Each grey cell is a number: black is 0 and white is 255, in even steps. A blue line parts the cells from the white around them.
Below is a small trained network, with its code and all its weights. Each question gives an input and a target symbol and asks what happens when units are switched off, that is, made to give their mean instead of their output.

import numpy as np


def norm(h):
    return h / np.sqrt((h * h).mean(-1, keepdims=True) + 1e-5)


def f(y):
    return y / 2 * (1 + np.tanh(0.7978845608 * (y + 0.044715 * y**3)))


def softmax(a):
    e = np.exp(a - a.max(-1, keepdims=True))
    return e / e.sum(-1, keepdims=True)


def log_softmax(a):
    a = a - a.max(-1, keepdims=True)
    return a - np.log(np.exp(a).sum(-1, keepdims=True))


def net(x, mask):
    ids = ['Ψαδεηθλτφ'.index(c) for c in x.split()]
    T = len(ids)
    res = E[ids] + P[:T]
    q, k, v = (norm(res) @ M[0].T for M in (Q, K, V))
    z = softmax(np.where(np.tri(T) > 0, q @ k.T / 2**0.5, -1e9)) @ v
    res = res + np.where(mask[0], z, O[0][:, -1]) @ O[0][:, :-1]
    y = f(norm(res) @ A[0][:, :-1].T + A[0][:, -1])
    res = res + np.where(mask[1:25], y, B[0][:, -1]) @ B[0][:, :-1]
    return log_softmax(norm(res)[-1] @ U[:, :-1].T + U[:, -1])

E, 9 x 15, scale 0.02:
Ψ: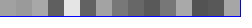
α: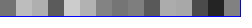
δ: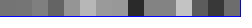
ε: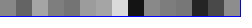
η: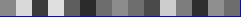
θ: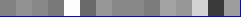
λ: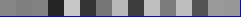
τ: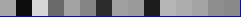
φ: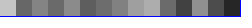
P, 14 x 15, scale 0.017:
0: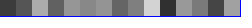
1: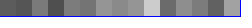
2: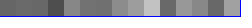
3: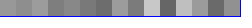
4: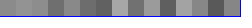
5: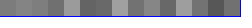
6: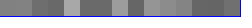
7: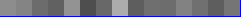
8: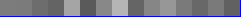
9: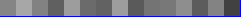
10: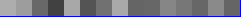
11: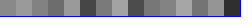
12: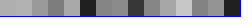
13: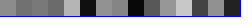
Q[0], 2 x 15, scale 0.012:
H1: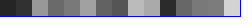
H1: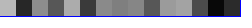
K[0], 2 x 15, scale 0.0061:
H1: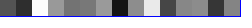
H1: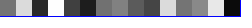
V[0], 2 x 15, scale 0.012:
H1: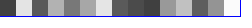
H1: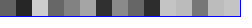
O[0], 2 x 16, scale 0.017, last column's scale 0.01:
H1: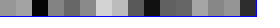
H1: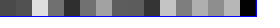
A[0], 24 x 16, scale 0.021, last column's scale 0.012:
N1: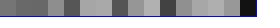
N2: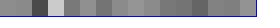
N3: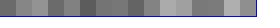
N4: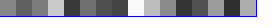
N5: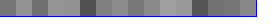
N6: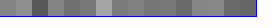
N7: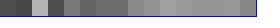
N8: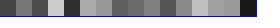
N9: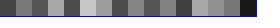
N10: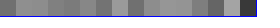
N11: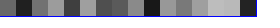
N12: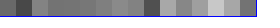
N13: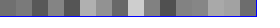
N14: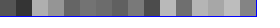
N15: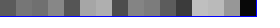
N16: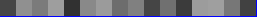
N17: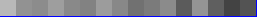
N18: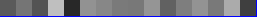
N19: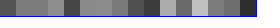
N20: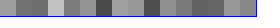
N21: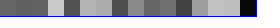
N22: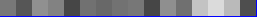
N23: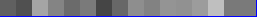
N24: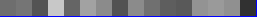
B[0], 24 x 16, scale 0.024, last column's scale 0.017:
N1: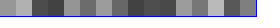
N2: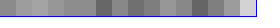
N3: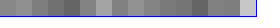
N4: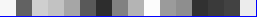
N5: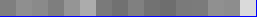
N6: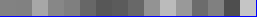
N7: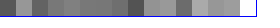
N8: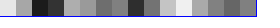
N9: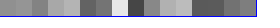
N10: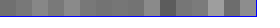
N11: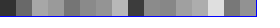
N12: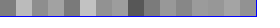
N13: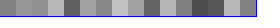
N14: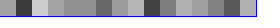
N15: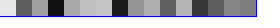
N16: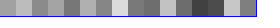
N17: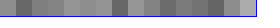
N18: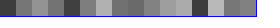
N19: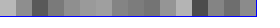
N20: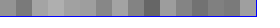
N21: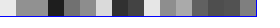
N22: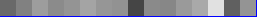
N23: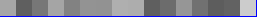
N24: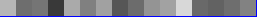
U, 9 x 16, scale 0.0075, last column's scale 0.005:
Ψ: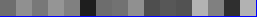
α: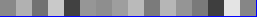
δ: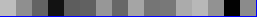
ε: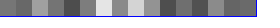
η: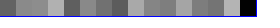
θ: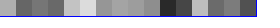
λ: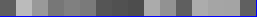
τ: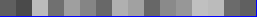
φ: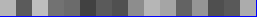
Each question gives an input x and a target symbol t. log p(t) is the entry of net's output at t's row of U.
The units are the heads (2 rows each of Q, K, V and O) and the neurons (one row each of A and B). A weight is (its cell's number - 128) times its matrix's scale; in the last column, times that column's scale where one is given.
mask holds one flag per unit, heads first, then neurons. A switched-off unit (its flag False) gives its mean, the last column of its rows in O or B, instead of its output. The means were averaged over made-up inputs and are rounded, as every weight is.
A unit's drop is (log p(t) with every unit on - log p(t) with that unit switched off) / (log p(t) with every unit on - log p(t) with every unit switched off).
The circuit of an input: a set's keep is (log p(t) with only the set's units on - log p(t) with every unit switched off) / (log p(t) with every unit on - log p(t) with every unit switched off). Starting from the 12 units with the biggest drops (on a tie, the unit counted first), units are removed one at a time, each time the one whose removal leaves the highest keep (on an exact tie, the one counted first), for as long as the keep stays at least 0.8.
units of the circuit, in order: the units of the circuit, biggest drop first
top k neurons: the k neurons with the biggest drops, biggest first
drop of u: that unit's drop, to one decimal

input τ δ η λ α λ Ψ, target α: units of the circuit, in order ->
[H1, N2]
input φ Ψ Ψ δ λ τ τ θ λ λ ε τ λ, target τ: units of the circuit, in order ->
[H1, N14, N4]
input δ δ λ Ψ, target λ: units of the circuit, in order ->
[N7, N4, H1]
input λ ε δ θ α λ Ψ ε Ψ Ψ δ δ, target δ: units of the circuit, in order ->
[H1, N4, N2, N19]
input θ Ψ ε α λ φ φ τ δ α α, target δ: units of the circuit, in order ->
[H1, N19, N2, N4]
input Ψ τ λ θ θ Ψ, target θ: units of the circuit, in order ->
[N4, N6]
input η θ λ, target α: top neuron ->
[N13]
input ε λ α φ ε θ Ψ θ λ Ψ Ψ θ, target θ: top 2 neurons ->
[N4, N6]
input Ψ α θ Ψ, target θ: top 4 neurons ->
[N4, N6, N7, N2]
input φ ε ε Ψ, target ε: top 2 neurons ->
[N7, N4]
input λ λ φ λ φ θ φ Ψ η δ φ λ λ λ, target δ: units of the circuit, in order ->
[N4, H1]
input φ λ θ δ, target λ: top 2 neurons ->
[N4, N23]
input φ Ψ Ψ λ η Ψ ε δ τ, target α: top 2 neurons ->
[N2, N4]
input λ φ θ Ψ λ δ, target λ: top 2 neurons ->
[N7, N4]
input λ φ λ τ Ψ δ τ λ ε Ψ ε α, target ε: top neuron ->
[N7]
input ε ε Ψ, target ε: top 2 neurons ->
[N3, N4]
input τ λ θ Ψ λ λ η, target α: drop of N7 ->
0.1
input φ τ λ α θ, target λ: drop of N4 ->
0.5
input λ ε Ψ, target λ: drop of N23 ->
0.1
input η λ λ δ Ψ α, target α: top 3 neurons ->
[N2, N13, N4]
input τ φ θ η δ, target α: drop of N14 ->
0.1
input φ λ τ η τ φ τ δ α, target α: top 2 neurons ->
[N2, N4]
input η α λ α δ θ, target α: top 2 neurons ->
[N2, N13]
